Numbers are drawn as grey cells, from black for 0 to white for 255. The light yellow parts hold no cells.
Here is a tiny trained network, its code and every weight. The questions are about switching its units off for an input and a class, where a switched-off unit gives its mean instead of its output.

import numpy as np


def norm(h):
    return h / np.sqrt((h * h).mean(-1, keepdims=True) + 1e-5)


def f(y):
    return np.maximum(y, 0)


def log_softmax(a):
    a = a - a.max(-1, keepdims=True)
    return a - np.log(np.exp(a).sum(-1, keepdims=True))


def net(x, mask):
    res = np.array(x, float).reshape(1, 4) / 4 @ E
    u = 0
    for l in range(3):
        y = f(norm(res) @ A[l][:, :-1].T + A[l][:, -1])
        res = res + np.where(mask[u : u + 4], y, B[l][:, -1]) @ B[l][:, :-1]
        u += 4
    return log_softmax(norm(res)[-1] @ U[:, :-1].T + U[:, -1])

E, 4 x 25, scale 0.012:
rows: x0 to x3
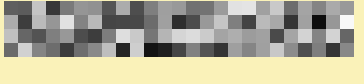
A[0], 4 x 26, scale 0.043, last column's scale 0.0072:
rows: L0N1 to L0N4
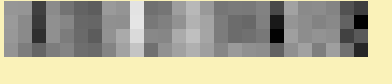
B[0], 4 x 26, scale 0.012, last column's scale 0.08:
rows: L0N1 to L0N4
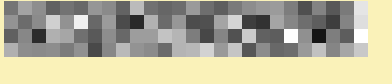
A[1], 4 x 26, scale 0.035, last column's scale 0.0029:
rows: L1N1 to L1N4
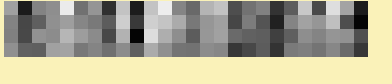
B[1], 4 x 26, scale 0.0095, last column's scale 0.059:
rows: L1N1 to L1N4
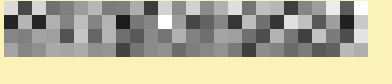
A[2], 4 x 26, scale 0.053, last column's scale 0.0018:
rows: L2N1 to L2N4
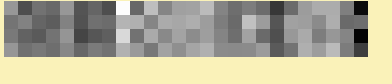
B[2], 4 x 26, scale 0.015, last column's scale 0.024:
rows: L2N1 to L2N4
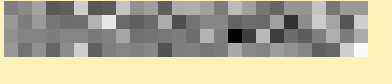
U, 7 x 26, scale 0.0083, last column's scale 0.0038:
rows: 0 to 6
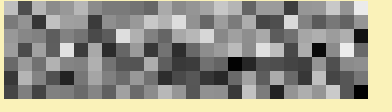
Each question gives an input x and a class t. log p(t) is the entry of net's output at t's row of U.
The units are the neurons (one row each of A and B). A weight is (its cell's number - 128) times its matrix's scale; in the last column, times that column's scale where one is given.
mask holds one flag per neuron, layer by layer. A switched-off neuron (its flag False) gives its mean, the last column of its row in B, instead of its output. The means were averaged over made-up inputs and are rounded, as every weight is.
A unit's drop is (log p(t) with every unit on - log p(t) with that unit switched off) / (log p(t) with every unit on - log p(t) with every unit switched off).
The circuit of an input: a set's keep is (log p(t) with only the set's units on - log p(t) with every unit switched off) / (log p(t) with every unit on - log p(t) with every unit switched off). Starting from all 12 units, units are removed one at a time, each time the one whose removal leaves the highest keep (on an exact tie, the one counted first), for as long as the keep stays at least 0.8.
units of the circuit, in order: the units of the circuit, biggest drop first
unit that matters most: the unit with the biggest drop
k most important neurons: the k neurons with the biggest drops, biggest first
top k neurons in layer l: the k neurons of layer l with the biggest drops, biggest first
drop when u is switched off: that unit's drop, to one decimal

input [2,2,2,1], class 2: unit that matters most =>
L0N3
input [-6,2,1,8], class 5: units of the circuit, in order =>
[L0N3; L1N1; L0N4]
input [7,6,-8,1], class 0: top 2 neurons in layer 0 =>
[L0N1; L0N3]
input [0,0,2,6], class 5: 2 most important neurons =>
[L0N3; L1N1]
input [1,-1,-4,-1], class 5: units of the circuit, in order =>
[L1N1; L0N3; L0N2]
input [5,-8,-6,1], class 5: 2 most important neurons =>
[L1N1; L0N4]
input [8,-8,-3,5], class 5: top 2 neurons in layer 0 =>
[L0N4; L0N3]
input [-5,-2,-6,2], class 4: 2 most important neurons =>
[L1N1; L0N4]
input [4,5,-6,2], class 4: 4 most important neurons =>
[L1N1; L0N4; L0N1; L0N3]
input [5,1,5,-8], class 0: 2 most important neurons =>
[L1N1; L0N2]
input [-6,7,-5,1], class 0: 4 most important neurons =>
[L0N1; L0N3; L0N2; L1N2]
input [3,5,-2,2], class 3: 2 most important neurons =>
[L0N2; L0N3]
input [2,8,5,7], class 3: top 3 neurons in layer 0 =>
[L0N2; L0N3; L0N4]
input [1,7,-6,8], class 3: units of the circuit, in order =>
[L1N3; L0N2; L1N2]
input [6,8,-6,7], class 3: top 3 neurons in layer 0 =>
[L0N2; L0N3; L0N1]
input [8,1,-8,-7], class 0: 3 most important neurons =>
[L0N1; L0N3; L1N1]
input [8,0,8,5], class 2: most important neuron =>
[L0N4]
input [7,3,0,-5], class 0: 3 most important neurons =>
[L0N1; L1N1; L0N3]
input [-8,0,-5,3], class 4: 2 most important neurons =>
[L1N1; L0N3]
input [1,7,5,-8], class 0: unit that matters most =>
L1N1
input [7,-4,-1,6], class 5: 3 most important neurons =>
[L1N1; L0N4; L0N3]
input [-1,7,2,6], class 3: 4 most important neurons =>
[L0N2; L1N3; L0N3; L0N4]
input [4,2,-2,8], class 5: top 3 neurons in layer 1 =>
[L1N1; L1N4; L1N2]
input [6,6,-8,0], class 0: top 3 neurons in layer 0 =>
[L0N1; L0N3; L0N2]
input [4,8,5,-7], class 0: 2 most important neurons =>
[L1N1; L0N1]
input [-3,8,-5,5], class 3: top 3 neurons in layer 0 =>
[L0N2; L0N3; L0N1]
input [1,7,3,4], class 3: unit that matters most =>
L0N2
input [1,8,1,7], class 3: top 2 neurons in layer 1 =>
[L1N3; L1N2]
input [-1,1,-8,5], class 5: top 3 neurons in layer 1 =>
[L1N1; L1N4; L1N2]
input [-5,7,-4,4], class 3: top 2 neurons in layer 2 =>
[L2N2; L2N3]
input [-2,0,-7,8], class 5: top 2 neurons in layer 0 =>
[L0N3; L0N2]
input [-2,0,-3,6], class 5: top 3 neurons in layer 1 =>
[L1N1; L1N2; L1N4]
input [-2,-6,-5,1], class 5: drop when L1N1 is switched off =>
0.1
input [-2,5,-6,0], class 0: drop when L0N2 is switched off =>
0.3
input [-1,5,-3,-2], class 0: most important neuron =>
[L0N1]
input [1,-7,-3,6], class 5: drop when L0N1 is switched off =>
0.0
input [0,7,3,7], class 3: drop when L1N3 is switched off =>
0.6
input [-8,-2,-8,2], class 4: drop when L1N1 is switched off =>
0.9
